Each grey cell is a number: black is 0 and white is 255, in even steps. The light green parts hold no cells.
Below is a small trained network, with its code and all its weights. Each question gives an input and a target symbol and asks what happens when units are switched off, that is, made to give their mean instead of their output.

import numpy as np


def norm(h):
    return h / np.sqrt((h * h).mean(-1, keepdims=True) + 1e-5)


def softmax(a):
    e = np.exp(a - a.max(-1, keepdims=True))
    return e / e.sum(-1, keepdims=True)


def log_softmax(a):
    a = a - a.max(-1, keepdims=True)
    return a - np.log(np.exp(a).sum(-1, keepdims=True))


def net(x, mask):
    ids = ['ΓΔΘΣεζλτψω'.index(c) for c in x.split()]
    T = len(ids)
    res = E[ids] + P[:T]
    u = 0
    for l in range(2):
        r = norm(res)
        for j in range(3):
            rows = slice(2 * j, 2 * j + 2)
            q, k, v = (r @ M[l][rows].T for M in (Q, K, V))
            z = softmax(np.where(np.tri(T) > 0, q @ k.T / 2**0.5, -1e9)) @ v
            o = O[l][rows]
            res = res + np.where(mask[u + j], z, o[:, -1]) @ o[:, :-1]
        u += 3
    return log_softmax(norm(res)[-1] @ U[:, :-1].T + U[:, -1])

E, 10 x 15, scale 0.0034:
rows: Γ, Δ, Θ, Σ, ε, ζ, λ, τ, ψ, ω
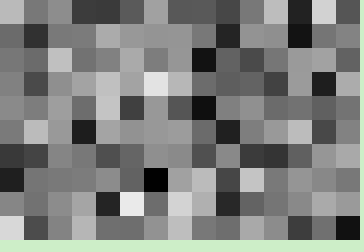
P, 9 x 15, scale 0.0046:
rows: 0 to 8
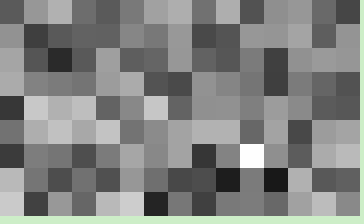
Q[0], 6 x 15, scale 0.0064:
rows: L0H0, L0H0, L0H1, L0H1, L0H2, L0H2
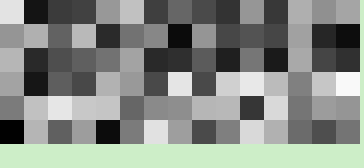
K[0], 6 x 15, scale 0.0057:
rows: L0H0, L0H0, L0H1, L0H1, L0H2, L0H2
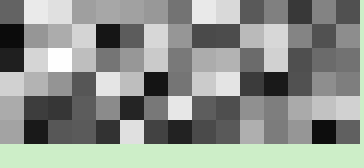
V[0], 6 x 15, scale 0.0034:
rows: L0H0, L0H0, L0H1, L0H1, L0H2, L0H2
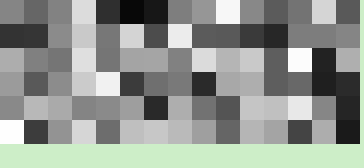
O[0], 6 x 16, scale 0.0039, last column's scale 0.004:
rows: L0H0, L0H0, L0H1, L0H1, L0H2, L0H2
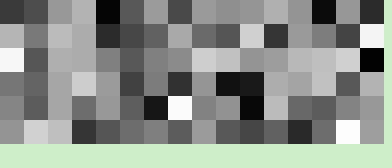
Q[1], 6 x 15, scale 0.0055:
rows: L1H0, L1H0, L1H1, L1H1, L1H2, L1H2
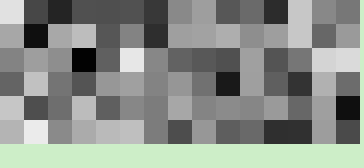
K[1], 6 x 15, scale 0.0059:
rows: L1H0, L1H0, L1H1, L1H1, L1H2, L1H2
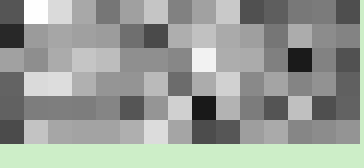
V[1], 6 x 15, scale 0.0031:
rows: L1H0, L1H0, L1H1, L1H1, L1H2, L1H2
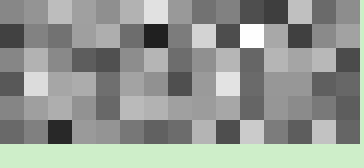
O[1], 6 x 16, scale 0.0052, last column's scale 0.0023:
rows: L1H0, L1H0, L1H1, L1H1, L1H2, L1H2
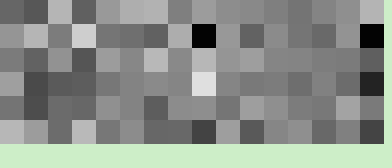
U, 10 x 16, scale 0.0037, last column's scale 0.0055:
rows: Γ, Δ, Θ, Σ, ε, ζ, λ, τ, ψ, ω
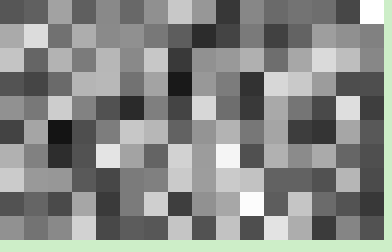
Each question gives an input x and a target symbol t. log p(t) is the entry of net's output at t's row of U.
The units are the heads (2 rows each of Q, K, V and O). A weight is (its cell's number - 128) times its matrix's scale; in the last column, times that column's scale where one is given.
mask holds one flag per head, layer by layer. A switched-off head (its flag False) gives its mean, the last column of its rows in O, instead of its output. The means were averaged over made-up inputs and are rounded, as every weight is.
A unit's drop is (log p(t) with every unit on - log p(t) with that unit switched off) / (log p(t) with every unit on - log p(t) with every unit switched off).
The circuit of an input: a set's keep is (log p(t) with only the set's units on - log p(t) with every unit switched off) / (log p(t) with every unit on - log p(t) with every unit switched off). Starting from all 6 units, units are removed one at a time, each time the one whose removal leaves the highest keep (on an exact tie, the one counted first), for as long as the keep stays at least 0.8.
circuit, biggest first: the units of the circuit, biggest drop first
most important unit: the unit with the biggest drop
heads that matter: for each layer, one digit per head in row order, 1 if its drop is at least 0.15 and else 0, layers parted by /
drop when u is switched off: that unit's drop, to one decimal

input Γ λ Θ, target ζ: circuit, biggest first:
[L0H0 L0H1]
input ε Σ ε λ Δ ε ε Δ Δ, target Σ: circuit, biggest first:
[L0H1 L0H0]
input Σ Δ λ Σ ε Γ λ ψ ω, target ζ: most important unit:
L0H0
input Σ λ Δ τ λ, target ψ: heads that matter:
001 / 000
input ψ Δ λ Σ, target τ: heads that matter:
010 / 000
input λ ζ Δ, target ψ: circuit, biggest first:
[L0H2 L0H0]
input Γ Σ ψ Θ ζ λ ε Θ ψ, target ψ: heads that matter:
101 / 000
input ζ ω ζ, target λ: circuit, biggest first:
[L0H0 L0H2]
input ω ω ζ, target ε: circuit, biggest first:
[L0H2 L0H0]
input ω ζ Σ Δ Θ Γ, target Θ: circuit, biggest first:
[L0H1 L0H2]
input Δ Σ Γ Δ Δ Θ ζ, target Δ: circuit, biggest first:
[L0H1 L0H0 L1H2 L0H2]
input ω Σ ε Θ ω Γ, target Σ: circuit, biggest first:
[L0H1 L0H2]
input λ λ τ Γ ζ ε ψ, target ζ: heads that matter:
100 / 000
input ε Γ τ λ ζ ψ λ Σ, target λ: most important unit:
L0H0
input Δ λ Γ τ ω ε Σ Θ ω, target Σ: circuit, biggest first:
[L0H1 L0H0]
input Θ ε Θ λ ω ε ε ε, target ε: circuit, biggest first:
[L0H2 L0H1]
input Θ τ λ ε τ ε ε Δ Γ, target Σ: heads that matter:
110 / 000
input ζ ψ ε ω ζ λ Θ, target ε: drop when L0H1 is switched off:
0.2
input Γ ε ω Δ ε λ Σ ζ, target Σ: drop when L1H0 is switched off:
0.0
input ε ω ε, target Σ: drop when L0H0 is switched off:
0.2
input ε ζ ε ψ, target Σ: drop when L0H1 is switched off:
0.5
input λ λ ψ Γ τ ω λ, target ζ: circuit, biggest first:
[L0H0]
